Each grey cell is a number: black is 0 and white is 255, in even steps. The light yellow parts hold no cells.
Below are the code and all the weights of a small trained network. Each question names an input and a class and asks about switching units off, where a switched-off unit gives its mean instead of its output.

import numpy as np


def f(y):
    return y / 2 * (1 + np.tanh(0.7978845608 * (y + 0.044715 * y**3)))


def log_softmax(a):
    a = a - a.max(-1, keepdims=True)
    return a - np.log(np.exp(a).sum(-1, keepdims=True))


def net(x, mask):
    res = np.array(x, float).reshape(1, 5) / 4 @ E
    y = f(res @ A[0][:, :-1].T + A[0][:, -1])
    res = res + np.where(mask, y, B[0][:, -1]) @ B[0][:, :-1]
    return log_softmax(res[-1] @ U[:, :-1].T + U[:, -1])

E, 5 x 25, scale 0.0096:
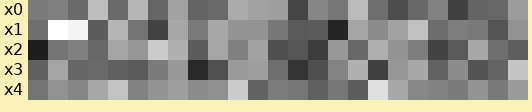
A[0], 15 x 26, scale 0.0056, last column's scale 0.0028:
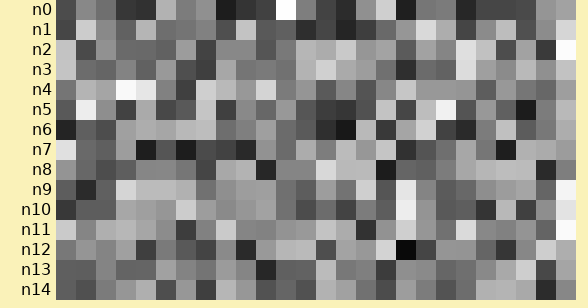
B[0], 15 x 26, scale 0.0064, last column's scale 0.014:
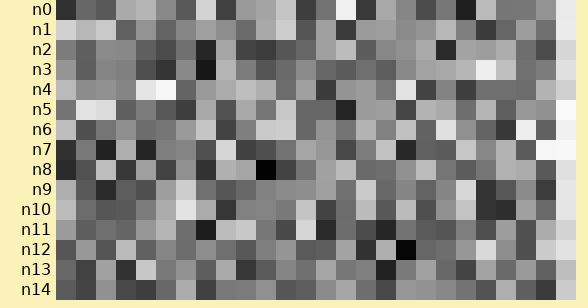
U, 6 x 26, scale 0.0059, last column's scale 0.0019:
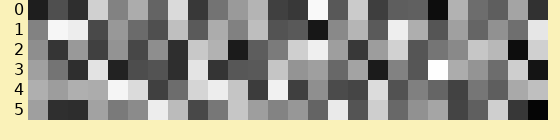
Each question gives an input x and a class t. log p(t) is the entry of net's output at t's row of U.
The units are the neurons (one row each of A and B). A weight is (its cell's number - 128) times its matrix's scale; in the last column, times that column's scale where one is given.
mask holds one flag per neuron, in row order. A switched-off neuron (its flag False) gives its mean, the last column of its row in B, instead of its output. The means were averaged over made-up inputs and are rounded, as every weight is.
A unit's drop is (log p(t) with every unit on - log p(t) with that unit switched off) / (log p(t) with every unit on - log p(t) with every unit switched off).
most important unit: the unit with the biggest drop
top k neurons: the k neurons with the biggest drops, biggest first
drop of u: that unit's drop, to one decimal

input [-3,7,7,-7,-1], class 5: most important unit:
n10
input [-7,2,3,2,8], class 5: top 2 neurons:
[n10; n6]
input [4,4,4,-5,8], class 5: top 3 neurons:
[n6; n10; n9]
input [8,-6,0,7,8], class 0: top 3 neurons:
[n0; n12; n1]
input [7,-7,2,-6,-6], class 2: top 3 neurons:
[n8; n13; n14]
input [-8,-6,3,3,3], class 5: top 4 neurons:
[n6; n9; n10; n3]
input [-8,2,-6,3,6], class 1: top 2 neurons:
[n10; n1]
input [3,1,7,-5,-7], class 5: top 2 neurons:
[n2; n12]
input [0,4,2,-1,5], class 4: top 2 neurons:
[n4; n10]
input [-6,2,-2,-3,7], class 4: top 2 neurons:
[n4; n11]
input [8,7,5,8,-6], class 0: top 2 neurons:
[n0; n12]
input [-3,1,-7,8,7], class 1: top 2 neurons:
[n5; n2]
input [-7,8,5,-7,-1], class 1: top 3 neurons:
[n1; n5; n2]
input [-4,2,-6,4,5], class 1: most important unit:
n5
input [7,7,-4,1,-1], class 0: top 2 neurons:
[n12; n0]
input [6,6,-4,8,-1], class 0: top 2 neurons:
[n0; n12]
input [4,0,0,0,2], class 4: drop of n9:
0.3
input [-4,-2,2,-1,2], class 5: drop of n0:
-0.1
